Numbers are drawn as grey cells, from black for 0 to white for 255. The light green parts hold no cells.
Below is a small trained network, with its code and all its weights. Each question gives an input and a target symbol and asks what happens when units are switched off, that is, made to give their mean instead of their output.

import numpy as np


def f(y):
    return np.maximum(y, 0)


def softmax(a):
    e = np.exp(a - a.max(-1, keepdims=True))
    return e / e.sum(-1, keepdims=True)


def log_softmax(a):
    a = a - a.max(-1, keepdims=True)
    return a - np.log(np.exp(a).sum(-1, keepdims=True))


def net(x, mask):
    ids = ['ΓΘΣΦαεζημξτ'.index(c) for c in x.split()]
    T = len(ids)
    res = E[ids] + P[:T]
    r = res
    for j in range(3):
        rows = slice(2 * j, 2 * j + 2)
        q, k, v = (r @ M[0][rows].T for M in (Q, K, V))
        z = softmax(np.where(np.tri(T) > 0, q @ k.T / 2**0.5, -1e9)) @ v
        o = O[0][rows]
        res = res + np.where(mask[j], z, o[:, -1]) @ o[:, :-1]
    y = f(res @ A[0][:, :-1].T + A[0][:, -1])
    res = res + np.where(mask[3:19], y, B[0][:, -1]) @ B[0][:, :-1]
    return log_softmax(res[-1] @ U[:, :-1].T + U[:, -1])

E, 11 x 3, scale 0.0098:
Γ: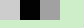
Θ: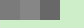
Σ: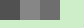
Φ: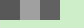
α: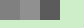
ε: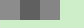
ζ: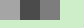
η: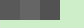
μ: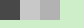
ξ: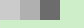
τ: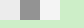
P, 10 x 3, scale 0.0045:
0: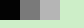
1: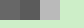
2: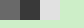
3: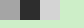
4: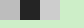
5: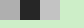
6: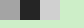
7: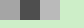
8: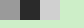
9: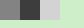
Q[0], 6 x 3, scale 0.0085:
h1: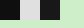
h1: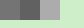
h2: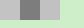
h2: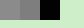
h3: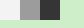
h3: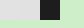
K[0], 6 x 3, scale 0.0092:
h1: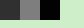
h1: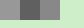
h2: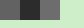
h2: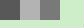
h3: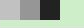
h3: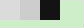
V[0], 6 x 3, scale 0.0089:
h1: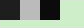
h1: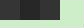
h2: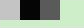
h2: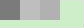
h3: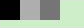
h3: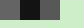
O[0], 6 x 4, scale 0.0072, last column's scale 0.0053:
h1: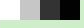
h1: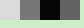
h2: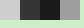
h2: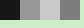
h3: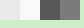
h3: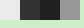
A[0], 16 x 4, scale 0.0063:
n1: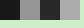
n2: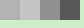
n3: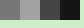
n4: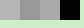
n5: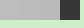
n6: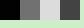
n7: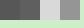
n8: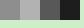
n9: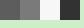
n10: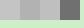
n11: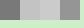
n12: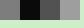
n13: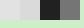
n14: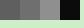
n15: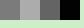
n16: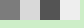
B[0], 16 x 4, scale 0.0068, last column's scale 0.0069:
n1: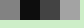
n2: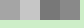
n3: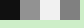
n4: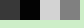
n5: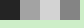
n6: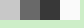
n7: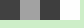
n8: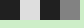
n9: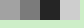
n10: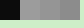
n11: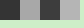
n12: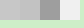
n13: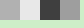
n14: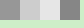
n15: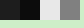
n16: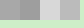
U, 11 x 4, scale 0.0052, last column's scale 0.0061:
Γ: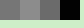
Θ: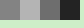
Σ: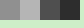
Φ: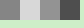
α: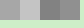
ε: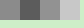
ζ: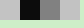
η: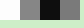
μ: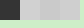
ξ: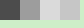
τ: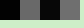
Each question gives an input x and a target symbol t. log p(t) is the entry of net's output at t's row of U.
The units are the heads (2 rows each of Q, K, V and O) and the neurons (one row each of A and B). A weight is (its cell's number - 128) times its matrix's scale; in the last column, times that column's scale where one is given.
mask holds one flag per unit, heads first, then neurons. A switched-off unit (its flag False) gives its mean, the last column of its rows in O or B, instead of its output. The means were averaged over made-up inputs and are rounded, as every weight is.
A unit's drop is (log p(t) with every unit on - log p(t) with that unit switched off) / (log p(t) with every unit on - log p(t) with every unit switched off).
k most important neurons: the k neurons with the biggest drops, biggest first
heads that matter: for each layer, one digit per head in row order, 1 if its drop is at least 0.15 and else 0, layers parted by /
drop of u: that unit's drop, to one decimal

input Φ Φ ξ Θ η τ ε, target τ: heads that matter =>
100
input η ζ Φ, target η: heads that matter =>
101
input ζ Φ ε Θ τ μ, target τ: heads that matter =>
101
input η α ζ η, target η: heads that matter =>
111
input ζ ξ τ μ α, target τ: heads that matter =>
111
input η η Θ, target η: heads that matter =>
101
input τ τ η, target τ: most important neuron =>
[n7]
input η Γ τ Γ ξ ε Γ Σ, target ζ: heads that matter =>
011
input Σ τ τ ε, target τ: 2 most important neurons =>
[n7, n9]
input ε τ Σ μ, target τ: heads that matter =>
110
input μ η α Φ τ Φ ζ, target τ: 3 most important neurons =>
[n7, n9, n16]
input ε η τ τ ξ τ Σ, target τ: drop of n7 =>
0.4
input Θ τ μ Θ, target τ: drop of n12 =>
0.2
